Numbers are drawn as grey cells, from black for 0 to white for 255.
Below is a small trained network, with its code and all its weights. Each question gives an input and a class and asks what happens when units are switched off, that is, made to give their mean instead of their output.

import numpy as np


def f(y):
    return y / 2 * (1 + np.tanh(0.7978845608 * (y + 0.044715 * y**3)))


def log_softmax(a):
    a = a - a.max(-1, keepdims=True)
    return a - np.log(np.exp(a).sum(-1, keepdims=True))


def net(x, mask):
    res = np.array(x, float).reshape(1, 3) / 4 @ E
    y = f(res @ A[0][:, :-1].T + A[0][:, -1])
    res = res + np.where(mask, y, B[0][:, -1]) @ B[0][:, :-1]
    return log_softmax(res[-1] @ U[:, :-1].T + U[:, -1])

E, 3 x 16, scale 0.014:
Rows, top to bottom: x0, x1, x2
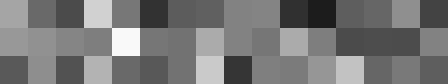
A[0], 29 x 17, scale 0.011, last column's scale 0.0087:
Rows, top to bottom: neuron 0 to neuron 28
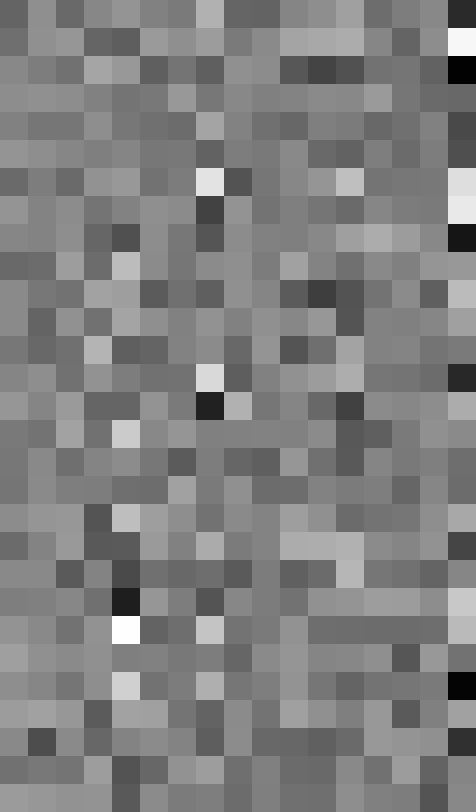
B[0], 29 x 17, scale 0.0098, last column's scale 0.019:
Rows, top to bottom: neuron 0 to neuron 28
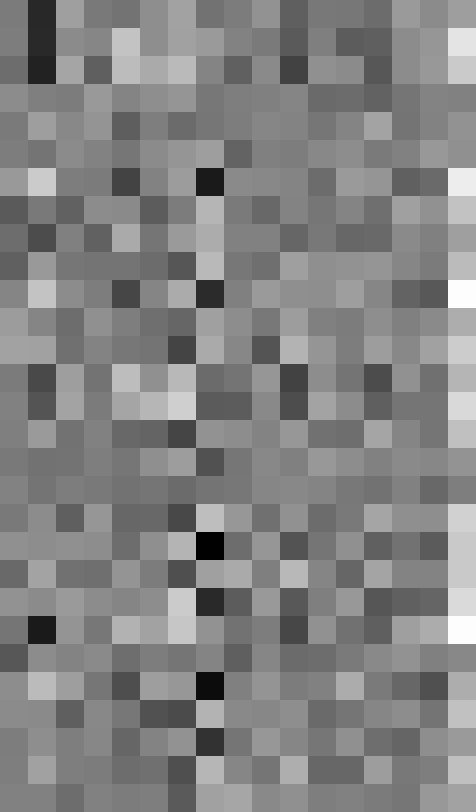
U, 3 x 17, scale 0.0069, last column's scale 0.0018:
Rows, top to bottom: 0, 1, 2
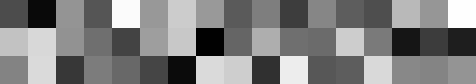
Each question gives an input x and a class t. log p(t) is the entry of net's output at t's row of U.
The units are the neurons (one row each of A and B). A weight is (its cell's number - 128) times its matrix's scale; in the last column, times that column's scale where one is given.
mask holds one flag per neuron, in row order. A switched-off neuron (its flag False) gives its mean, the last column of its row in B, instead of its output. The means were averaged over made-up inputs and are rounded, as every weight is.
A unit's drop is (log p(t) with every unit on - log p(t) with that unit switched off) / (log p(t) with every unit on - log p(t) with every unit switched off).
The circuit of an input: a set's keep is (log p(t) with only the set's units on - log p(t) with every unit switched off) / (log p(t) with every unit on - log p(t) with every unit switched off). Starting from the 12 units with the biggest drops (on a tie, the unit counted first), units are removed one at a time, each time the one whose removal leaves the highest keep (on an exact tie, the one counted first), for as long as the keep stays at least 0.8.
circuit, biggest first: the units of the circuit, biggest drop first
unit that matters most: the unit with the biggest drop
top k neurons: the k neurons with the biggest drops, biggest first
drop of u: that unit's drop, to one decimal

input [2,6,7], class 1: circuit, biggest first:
[neuron 6]
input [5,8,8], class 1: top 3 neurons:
[neuron 6; neuron 24; neuron 10]
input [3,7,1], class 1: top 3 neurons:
[neuron 24; neuron 1; neuron 10]
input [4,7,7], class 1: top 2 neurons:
[neuron 6; neuron 24]
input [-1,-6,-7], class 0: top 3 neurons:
[neuron 10; neuron 6; neuron 8]
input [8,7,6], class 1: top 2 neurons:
[neuron 10; neuron 24]
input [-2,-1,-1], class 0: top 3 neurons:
[neuron 10; neuron 6; neuron 24]
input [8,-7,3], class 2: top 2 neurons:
[neuron 12; neuron 20]
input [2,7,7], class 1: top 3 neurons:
[neuron 6; neuron 24; neuron 1]
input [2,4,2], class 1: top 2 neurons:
[neuron 1; neuron 24]
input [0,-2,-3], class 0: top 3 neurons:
[neuron 6; neuron 10; neuron 19]
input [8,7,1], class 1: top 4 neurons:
[neuron 10; neuron 24; neuron 1; neuron 13]
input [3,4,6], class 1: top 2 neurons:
[neuron 6; neuron 1]
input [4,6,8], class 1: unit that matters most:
neuron 6
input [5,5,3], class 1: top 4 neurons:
[neuron 10; neuron 24; neuron 1; neuron 6]
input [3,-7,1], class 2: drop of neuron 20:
0.2
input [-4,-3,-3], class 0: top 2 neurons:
[neuron 6; neuron 10]
